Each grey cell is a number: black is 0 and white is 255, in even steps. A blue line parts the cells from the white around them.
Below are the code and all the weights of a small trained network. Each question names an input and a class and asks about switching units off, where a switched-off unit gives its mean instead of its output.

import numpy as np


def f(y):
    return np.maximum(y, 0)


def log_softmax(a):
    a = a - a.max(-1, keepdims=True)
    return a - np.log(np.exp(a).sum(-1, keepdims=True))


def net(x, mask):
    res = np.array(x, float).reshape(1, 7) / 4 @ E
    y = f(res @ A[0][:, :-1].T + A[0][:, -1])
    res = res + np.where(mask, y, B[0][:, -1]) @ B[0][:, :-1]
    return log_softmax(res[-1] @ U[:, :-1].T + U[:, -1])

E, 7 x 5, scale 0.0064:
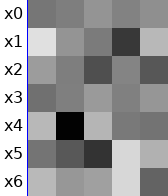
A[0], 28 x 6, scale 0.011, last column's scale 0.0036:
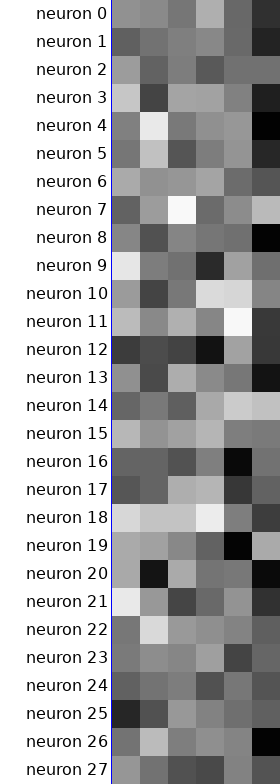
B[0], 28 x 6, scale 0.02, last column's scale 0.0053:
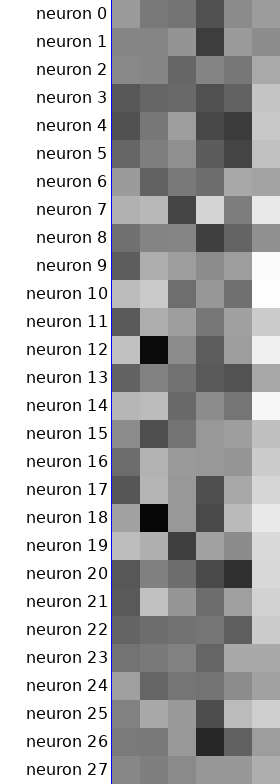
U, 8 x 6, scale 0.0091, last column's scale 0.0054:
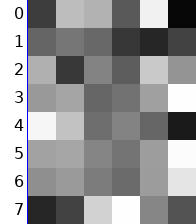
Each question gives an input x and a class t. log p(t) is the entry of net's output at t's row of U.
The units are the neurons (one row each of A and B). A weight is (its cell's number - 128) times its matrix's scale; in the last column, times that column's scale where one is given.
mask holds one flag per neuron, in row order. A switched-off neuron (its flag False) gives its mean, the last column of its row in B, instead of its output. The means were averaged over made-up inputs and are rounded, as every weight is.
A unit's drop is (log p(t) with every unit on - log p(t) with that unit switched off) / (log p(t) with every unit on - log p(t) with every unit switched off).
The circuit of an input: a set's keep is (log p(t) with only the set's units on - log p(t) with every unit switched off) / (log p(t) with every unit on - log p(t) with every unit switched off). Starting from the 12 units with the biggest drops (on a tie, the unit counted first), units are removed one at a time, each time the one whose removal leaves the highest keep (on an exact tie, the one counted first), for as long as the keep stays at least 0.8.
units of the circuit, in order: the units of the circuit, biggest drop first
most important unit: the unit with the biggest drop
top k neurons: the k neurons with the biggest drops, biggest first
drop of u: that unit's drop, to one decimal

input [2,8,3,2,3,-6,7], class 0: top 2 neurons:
neuron 9; neuron 21
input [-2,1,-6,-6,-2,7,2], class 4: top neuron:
neuron 10
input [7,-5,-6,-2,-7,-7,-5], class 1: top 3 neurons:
neuron 4; neuron 22; neuron 10
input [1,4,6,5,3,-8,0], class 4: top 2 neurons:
neuron 19; neuron 7
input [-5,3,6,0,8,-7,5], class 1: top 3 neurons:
neuron 20; neuron 3; neuron 13
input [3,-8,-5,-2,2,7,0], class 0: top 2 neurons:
neuron 17; neuron 25
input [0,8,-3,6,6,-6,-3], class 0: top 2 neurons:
neuron 9; neuron 11
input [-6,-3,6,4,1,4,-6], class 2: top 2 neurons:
neuron 12; neuron 7
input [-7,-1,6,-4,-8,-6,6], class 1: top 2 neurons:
neuron 4; neuron 22
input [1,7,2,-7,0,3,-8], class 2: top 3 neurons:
neuron 12; neuron 17; neuron 16
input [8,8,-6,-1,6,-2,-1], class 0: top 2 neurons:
neuron 9; neuron 11
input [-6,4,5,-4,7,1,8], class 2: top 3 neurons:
neuron 18; neuron 15; neuron 6
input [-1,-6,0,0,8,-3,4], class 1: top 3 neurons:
neuron 20; neuron 3; neuron 13
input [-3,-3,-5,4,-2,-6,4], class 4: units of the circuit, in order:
neuron 7
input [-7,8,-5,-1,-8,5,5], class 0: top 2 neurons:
neuron 21; neuron 11
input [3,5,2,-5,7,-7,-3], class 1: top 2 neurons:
neuron 20; neuron 3
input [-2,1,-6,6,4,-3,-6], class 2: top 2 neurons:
neuron 12; neuron 10
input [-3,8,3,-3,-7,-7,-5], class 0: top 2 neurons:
neuron 9; neuron 21
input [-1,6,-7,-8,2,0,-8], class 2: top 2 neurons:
neuron 12; neuron 17
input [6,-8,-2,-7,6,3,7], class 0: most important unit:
neuron 17
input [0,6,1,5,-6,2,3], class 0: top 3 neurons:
neuron 21; neuron 11; neuron 20
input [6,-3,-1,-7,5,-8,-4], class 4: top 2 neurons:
neuron 7; neuron 19
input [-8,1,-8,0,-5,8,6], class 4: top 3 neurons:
neuron 10; neuron 14; neuron 12
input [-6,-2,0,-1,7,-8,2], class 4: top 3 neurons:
neuron 19; neuron 7; neuron 4
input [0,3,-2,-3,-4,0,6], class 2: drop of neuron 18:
0.6
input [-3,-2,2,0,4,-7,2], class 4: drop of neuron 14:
-0.1
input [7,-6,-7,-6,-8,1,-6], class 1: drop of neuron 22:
0.1
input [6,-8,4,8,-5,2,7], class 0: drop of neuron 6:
0.0
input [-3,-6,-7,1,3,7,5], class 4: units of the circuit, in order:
neuron 10
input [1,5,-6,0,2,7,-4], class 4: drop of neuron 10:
0.7
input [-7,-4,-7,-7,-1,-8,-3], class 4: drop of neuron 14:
-0.1
